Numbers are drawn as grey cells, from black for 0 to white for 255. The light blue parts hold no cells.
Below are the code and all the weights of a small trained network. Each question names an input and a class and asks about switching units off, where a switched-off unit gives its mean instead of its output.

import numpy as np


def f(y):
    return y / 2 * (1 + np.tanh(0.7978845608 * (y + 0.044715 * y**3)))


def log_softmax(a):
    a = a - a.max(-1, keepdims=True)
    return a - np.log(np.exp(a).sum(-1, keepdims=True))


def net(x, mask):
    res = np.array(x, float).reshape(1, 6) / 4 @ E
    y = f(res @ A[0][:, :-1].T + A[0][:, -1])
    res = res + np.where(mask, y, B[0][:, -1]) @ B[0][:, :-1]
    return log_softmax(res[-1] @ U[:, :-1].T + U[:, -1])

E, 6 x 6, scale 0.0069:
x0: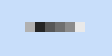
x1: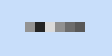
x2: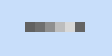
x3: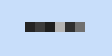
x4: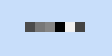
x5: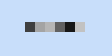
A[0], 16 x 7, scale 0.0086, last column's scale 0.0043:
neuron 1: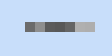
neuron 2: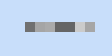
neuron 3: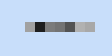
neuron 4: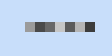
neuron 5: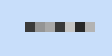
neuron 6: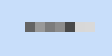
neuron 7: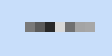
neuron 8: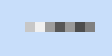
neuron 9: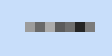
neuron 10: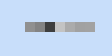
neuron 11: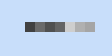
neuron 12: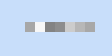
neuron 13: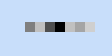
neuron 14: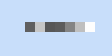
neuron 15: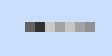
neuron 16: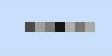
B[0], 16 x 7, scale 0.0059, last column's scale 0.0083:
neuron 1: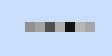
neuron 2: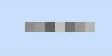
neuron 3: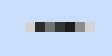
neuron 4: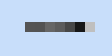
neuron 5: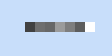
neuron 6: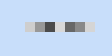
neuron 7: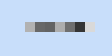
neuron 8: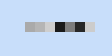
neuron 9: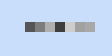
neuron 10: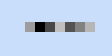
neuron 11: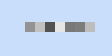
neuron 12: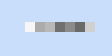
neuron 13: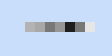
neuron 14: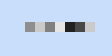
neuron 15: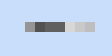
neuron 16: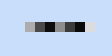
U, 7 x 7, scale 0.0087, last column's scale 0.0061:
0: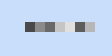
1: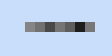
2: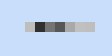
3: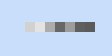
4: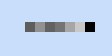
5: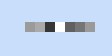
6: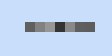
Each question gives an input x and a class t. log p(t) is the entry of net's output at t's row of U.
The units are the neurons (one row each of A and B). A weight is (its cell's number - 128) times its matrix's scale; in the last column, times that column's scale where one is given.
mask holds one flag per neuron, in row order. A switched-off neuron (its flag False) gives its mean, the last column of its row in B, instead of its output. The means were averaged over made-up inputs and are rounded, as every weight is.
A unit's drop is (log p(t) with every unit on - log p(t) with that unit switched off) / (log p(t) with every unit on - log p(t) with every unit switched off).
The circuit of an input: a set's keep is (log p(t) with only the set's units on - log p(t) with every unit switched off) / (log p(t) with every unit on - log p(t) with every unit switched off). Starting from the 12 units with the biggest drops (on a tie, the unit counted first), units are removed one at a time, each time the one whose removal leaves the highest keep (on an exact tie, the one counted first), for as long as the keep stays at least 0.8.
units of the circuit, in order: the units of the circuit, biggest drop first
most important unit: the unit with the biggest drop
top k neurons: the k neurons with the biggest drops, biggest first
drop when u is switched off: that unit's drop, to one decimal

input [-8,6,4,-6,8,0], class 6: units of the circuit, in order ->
[neuron 9; neuron 5; neuron 8]
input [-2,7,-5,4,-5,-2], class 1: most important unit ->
neuron 4
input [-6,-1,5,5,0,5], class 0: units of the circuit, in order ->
[neuron 13; neuron 3; neuron 16]
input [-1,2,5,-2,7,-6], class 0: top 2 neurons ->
[neuron 3; neuron 5]
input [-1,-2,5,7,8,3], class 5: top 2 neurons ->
[neuron 11; neuron 8]
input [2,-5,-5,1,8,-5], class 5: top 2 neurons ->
[neuron 11; neuron 13]
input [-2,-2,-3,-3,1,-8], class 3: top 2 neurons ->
[neuron 8; neuron 12]
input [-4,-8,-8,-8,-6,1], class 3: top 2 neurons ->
[neuron 8; neuron 12]
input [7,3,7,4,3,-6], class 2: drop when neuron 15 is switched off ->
0.4
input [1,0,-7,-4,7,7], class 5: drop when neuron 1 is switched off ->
0.2
